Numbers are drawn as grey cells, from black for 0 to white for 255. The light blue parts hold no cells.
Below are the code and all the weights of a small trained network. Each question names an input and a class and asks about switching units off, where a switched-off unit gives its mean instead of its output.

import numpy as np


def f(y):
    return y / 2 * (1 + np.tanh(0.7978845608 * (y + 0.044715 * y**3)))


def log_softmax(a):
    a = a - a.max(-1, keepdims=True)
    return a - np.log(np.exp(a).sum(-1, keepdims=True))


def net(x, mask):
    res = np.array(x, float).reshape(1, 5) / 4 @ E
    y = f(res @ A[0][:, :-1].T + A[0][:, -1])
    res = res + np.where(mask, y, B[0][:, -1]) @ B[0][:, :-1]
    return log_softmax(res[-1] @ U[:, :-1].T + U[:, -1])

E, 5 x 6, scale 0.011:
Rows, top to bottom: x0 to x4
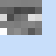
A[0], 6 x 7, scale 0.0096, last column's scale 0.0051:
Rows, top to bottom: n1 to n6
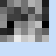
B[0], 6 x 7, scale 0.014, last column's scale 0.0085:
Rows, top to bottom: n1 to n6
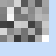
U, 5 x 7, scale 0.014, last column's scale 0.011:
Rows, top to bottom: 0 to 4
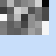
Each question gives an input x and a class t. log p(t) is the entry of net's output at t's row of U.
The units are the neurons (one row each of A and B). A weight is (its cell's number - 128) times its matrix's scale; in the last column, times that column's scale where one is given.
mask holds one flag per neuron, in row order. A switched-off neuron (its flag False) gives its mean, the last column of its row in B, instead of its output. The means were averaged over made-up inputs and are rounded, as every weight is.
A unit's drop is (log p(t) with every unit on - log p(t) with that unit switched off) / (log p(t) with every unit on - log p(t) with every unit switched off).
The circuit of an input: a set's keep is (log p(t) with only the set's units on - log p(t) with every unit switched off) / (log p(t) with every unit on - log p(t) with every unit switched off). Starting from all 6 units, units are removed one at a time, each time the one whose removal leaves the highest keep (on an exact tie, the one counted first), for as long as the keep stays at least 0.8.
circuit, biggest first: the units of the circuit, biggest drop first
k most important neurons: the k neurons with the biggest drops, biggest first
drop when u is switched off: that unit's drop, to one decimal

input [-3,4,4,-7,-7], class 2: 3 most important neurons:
[n5 n1 n6]
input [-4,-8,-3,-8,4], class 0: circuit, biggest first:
[n6]
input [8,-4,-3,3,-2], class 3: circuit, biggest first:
[n4 n2]
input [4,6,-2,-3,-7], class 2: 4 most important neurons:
[n5 n1 n6 n4]
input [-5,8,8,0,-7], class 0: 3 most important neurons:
[n3 n2 n5]
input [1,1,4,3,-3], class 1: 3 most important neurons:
[n4 n6 n3]
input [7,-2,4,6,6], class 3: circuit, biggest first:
[n5 n1]
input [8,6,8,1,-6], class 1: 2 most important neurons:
[n4 n6]
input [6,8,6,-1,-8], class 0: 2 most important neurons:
[n3 n2]
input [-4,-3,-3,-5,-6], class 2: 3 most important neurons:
[n5 n1 n4]
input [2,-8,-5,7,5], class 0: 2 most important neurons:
[n6 n4]
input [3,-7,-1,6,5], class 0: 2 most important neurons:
[n6 n5]
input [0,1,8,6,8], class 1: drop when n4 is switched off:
0.8
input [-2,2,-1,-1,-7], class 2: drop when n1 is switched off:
0.1
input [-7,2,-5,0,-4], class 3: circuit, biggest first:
[n4]
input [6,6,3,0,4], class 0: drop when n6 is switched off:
-0.1
